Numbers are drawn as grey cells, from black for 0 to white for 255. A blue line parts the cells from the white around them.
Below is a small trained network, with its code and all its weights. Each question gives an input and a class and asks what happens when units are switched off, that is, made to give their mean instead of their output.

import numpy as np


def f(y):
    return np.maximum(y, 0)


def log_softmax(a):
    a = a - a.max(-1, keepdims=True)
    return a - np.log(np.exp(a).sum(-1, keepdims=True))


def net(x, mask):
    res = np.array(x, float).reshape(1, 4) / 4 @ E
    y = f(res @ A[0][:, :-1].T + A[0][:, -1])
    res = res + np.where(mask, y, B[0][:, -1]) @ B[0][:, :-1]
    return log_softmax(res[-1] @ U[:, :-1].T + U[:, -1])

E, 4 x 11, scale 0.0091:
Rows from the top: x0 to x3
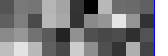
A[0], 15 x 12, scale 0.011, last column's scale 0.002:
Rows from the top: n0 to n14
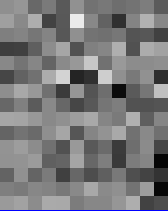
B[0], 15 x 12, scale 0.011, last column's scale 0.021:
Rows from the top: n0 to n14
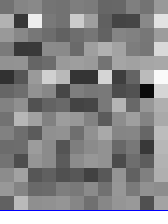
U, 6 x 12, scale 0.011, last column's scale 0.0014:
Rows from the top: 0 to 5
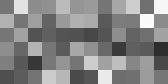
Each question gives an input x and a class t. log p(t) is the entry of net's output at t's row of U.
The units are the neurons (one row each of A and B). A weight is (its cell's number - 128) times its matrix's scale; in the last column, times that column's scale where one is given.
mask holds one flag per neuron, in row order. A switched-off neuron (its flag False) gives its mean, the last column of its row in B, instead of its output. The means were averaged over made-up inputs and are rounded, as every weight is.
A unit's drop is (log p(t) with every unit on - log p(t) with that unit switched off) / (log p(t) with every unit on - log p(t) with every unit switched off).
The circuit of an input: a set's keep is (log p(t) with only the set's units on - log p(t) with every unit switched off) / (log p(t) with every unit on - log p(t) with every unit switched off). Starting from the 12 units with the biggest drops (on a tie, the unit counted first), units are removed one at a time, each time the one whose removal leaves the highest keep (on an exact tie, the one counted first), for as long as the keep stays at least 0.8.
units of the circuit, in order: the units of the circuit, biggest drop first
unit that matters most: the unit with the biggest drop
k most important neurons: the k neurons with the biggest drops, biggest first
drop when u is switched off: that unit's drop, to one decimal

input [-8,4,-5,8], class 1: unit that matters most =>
n1
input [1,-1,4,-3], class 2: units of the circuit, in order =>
(n5 n1)
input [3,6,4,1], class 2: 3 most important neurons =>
(n12 n7 n3)
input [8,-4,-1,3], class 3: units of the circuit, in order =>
(n3 n6)
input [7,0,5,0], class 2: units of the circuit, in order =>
(n12 n7)
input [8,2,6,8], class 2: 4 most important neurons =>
(n12 n7 n1 n2)
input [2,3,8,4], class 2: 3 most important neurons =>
(n12 n7 n1)
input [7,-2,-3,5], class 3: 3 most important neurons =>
(n5 n3 n9)
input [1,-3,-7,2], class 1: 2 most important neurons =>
(n5 n6)
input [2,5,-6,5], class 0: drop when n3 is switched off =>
0.2
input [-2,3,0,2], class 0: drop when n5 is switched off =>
0.4
